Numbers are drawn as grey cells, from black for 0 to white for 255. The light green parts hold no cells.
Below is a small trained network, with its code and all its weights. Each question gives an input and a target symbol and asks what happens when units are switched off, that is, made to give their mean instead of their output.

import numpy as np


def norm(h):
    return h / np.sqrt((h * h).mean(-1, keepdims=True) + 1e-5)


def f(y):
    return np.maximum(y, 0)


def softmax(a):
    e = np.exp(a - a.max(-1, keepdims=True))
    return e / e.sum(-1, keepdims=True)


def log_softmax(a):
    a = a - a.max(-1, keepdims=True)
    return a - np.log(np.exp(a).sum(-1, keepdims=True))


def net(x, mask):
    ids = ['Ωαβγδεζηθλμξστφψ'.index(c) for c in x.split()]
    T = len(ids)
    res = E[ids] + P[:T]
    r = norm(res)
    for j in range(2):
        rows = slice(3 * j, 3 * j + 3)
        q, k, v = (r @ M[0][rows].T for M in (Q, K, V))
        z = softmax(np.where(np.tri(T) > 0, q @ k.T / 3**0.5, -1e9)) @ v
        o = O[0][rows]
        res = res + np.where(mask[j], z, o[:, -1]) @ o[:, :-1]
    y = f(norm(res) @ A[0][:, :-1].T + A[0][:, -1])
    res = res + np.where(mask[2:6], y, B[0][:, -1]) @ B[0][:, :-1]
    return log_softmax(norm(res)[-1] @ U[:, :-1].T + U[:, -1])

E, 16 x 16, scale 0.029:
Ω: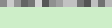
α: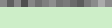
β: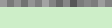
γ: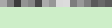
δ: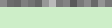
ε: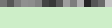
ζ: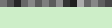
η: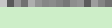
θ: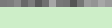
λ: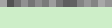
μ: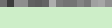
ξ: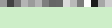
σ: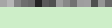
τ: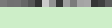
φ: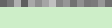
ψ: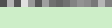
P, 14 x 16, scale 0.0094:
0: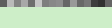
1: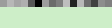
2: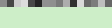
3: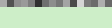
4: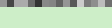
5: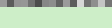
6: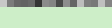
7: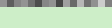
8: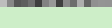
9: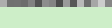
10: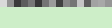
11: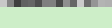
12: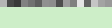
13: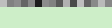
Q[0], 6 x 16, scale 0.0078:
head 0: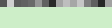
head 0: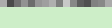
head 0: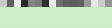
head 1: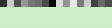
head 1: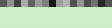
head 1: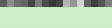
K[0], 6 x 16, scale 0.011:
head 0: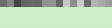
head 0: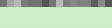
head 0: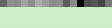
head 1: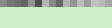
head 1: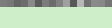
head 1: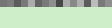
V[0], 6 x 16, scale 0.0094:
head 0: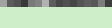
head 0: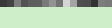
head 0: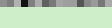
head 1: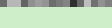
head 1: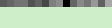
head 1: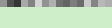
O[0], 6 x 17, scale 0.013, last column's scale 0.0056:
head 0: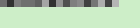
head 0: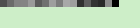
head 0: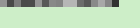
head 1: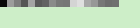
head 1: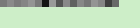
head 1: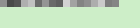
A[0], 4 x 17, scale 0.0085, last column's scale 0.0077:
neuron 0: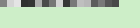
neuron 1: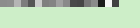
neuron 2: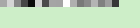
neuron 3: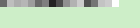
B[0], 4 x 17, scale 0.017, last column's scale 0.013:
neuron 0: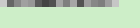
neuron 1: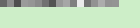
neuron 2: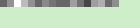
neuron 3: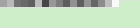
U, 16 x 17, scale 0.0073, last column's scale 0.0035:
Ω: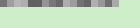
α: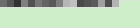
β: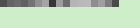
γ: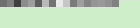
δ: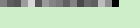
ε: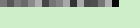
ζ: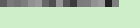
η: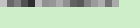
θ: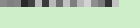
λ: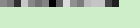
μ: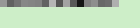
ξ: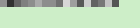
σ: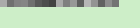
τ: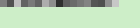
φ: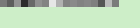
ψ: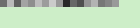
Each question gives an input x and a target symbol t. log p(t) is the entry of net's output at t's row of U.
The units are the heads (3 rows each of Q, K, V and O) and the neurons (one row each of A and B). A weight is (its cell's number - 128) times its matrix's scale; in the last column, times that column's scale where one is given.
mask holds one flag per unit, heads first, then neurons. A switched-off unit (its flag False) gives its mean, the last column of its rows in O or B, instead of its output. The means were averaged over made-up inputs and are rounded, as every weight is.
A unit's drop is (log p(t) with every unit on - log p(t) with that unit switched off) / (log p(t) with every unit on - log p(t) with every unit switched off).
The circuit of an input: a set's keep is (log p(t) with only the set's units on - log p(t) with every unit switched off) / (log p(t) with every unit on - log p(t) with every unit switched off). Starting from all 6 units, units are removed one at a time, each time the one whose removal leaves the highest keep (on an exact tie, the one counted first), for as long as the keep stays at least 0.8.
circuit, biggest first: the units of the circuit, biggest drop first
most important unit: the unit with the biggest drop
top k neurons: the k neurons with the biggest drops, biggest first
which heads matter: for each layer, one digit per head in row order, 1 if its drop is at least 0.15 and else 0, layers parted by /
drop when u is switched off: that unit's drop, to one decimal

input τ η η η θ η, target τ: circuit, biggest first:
(head 0; head 1)
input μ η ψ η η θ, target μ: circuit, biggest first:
(head 1; head 0)
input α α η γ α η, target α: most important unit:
head 0
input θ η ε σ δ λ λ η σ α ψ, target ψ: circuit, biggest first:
(neuron 3; neuron 0)
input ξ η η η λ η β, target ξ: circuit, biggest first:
(head 1; head 0)
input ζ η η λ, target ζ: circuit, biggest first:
(head 0; head 1)
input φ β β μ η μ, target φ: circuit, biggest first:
(head 1; head 0)
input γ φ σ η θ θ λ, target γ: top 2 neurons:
(neuron 1; neuron 3)
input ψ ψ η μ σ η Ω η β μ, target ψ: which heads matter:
10
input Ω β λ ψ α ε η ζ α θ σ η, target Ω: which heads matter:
10
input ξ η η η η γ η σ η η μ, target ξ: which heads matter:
11
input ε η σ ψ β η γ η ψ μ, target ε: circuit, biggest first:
(head 1; neuron 1; head 0)
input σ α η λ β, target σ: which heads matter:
01
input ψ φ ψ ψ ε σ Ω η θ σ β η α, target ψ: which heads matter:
10
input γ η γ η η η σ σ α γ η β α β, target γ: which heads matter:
11
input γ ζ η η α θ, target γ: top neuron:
(neuron 1)
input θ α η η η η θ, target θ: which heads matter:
01
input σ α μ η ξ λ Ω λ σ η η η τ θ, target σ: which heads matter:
01
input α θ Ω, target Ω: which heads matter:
10
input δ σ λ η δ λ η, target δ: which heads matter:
11
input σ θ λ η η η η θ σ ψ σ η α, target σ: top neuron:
(neuron 0)
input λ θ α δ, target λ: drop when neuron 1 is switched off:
0.0
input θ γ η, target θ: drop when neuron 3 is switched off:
0.0
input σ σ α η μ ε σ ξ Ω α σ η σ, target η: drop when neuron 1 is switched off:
0.1
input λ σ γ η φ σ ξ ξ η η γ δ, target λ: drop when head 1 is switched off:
0.9
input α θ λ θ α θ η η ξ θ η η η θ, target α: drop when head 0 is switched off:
0.9
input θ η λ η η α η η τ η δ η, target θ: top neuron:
(neuron 0)
